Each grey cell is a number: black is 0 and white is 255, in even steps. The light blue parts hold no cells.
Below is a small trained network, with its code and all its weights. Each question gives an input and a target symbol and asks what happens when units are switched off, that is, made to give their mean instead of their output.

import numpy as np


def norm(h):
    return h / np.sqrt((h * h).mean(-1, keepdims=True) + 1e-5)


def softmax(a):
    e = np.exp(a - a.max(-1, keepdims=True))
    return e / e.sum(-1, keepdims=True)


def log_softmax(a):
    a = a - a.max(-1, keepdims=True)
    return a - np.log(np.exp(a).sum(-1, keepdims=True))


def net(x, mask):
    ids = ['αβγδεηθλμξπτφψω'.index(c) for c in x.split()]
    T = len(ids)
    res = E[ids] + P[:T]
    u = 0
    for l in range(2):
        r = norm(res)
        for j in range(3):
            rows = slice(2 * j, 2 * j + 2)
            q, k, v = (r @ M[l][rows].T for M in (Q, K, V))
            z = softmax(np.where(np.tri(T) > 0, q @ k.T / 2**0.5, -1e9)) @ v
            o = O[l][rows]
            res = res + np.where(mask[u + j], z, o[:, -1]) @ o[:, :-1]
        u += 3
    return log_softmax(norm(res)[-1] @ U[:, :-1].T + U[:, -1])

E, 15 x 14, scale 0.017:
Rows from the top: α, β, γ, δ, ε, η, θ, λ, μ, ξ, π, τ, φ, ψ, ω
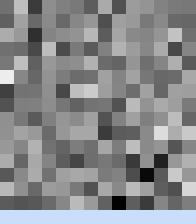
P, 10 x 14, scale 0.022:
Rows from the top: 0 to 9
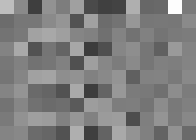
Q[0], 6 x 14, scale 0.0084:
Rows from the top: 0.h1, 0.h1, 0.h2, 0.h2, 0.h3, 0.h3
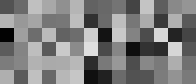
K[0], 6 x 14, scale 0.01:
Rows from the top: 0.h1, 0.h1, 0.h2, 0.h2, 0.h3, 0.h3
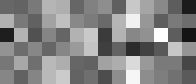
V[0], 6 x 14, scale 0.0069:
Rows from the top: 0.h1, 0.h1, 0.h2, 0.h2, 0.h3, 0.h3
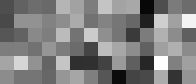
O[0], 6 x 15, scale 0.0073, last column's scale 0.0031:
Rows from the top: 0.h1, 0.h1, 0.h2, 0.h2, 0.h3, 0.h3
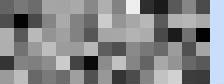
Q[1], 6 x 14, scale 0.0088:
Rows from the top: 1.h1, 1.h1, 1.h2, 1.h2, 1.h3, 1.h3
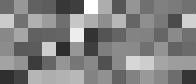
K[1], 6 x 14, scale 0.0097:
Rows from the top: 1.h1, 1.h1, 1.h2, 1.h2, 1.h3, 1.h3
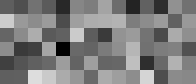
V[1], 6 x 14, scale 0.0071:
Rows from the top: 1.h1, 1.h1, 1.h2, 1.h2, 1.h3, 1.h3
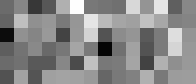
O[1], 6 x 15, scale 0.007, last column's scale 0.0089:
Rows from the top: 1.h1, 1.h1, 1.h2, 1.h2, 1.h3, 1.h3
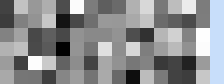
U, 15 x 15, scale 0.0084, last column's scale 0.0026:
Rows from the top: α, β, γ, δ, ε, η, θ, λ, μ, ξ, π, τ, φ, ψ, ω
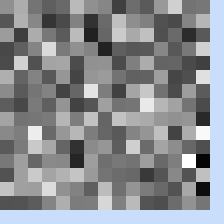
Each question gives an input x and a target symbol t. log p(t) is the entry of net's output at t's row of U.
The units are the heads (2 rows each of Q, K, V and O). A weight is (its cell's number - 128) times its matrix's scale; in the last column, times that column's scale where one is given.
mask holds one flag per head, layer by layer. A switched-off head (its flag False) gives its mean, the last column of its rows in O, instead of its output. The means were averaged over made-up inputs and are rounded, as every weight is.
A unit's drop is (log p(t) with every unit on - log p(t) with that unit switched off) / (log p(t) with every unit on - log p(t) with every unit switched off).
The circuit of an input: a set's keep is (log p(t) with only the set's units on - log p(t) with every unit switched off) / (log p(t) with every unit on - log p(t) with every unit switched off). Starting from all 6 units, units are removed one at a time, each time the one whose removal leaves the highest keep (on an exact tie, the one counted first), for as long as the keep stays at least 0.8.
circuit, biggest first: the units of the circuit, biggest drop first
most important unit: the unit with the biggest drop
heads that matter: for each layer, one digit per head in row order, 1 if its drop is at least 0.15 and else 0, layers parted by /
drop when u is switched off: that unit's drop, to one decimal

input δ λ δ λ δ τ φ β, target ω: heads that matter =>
100 / 000
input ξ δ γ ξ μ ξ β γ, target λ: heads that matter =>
100 / 000
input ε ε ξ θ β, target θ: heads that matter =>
011 / 000
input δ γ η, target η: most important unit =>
1.h1
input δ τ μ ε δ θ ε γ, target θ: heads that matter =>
001 / 000
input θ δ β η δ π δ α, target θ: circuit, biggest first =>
[0.h3, 1.h2]
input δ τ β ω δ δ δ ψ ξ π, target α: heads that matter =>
010 / 000
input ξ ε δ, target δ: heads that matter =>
000 / 010
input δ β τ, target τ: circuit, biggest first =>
[1.h3, 0.h2]
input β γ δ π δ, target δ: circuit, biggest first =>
[1.h2, 1.h1]
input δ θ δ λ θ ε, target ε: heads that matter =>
010 / 111
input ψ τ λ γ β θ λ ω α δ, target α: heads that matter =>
010 / 010
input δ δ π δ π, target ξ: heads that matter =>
000 / 110
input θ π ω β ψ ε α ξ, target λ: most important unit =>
0.h1
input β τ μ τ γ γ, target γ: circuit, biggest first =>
[0.h2, 1.h1]
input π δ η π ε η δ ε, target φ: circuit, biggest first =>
[1.h2, 1.h1, 1.h3]
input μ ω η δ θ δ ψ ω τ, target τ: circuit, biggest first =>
[1.h3, 1.h2]
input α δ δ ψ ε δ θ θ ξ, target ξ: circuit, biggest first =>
[0.h2, 1.h2]
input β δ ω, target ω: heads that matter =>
110 / 000
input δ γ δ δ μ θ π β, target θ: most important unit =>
0.h3
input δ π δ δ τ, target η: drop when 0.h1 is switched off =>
0.0
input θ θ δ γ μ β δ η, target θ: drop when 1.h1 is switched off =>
0.1
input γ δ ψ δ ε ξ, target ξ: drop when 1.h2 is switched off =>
0.3
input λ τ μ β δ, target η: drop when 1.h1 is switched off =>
0.5
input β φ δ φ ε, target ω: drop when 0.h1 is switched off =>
0.7
